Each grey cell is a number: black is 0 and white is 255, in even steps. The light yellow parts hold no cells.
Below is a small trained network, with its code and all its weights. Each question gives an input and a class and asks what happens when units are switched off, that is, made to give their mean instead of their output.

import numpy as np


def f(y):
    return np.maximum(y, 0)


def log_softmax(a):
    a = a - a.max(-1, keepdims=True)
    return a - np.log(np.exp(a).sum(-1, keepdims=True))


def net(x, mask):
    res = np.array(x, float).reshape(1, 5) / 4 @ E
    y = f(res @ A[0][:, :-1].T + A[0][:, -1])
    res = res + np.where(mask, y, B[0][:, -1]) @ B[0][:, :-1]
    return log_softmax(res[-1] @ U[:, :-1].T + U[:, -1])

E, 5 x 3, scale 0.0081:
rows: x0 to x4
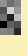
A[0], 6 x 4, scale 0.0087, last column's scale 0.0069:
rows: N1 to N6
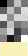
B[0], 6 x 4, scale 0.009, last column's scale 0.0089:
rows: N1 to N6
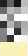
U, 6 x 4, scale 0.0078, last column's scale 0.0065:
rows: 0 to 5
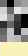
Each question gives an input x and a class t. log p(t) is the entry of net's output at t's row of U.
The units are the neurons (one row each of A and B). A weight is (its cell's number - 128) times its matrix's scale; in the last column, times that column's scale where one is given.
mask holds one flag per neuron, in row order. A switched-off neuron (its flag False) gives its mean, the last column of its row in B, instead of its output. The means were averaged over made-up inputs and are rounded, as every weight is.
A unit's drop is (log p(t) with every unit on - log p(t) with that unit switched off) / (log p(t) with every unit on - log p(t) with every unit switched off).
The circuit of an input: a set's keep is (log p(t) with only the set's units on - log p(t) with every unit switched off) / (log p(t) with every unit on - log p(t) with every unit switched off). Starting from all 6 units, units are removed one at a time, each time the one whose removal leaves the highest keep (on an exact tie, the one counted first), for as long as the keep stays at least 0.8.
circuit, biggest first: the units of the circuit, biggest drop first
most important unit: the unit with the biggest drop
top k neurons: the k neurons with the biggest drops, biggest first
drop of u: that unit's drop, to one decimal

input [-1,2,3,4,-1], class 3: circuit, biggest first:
[N3, N1]
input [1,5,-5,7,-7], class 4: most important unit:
N6
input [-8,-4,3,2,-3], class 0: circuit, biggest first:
[N3, N1, N5]
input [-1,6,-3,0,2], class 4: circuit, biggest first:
[N3, N6]
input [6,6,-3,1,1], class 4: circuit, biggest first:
[N3, N6]
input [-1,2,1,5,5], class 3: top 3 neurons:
[N3, N1, N4]
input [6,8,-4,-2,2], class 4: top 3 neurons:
[N6, N5, N3]
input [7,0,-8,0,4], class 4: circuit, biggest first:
[N3, N5]
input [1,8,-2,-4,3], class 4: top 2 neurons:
[N6, N5]
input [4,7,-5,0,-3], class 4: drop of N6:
0.7
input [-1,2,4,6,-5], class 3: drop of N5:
-0.1
